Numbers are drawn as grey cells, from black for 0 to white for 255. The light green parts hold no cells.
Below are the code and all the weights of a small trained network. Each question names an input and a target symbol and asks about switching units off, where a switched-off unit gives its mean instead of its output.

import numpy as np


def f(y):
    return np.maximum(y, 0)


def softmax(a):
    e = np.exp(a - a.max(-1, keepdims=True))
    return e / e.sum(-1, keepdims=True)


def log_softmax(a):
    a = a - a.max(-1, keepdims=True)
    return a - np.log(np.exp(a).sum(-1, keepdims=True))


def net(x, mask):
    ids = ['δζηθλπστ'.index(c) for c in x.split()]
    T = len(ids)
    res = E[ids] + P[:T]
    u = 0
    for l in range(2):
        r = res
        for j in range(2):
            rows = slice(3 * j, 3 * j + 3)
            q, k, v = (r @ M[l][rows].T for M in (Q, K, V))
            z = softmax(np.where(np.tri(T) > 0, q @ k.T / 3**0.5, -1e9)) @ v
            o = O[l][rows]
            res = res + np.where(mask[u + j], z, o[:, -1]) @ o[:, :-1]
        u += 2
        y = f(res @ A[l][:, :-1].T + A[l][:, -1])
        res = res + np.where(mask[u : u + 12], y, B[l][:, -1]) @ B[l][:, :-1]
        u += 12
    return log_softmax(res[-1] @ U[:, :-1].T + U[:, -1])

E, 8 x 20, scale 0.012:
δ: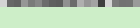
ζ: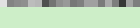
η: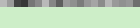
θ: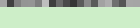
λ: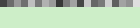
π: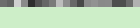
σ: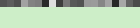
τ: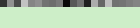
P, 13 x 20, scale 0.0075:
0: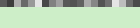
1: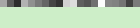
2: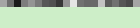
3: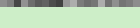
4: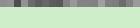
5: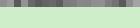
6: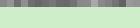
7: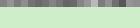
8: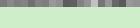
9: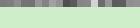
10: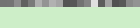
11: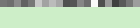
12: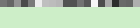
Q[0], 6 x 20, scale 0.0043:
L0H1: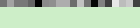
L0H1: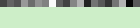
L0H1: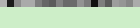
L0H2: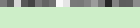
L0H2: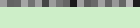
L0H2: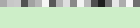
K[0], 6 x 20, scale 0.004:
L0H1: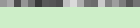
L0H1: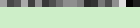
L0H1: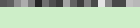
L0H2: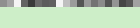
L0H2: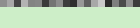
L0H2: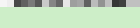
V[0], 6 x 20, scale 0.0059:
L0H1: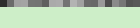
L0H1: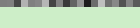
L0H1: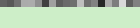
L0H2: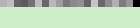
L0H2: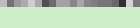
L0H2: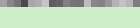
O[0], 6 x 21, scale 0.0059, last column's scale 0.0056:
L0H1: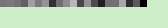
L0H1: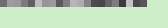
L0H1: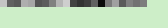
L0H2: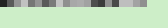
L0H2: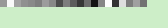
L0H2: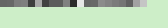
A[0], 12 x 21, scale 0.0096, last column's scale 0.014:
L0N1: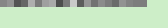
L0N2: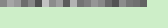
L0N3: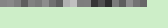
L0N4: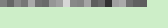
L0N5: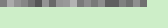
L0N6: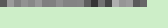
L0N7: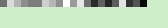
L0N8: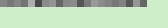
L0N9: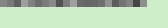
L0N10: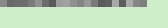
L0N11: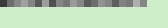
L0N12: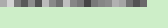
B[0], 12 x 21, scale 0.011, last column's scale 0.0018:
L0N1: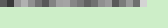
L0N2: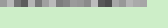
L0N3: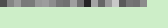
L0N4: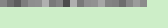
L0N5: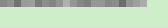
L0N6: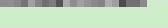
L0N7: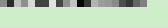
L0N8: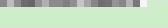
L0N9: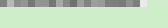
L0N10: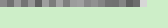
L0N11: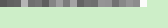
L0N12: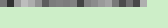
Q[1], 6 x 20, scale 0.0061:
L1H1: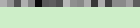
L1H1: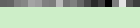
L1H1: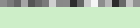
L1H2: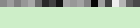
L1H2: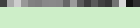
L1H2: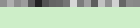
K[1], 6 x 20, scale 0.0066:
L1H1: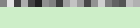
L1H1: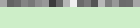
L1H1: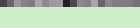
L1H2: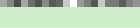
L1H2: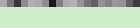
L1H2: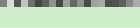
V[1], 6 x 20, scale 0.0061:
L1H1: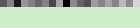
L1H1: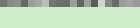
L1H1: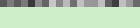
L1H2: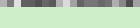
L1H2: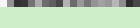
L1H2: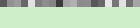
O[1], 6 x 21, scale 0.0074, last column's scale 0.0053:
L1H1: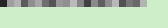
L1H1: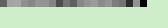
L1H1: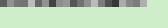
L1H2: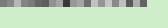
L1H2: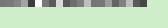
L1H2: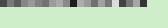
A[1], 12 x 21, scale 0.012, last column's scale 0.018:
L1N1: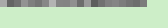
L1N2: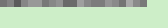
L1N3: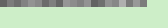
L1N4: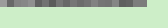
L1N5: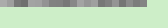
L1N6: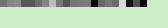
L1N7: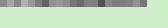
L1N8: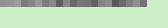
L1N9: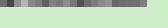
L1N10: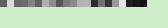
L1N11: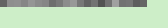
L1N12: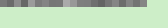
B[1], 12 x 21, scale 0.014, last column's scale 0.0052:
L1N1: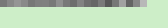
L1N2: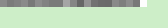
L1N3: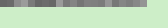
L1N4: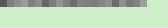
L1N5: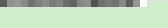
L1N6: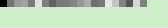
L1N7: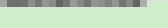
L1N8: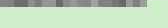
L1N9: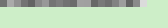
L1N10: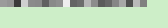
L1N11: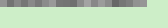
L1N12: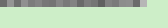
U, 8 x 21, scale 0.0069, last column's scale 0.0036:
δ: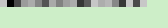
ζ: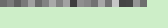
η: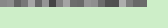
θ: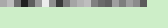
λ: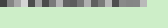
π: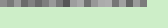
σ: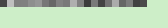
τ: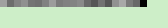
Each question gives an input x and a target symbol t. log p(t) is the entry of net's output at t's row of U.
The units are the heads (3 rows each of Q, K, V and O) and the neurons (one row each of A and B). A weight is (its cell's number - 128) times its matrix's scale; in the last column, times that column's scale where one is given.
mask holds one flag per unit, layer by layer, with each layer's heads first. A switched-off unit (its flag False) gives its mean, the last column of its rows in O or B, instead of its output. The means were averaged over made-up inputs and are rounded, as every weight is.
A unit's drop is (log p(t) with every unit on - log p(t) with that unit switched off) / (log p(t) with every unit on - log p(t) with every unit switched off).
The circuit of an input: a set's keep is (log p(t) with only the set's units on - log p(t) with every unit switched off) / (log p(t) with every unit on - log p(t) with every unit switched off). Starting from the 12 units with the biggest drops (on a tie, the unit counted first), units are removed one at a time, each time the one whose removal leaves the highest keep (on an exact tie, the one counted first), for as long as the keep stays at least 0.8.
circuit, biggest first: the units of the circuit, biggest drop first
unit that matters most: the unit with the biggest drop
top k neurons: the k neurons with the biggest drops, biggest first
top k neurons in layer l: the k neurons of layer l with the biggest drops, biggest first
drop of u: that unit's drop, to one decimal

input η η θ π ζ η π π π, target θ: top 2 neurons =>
L0N2; L0N8
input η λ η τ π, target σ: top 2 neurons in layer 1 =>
L1N12; L1N5
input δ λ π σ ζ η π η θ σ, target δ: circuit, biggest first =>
L1N5
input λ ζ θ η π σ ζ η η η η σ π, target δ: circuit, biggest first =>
L0H2; L1N5
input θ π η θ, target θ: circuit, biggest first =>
L0H1; L0H2
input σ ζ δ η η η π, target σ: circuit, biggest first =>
L0N4; L1H1; L0H1; L0H2
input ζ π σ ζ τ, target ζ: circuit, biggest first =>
L0H2; L1H2
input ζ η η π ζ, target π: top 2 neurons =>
L1N2; L0N11
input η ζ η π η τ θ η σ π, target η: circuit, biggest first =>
L1H1; L1H2
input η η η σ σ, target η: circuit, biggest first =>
L1H1; L0H2
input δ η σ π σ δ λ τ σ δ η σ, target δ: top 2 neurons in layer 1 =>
L1N7; L1N1
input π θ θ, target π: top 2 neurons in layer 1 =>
L1N9; L1N2
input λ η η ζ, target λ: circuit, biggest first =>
L0H2; L1H2; L0H1
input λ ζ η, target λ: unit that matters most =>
L0H2
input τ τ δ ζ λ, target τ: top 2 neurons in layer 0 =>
L0N6; L0N8
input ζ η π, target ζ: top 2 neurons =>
L0N5; L1N7
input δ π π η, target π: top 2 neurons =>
L1N9; L0N12
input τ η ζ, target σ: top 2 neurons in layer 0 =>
L0N3; L0N9
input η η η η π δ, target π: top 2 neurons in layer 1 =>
L1N2; L1N12
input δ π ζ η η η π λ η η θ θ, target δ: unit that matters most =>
L0H1
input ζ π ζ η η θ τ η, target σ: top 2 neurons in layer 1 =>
L1N12; L1N9
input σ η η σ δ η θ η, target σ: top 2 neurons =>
L0N4; L1N12
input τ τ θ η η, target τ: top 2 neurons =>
L1N1; L0N6
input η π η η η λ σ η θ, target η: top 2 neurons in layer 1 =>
L1N9; L1N5
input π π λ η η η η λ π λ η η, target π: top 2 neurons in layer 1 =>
L1N2; L1N9
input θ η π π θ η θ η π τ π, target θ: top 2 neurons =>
L0N2; L1N11
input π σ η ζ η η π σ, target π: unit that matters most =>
L1H2
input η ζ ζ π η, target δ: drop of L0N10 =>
0.0
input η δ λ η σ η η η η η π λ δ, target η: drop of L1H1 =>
0.9
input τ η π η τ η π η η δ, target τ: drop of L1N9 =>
0.0
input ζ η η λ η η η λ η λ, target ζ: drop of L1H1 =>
0.1
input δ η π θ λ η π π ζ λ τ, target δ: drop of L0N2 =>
-0.1
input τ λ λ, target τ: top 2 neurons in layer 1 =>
L1N1; L1N9
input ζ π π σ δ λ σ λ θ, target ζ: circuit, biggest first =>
L1H2
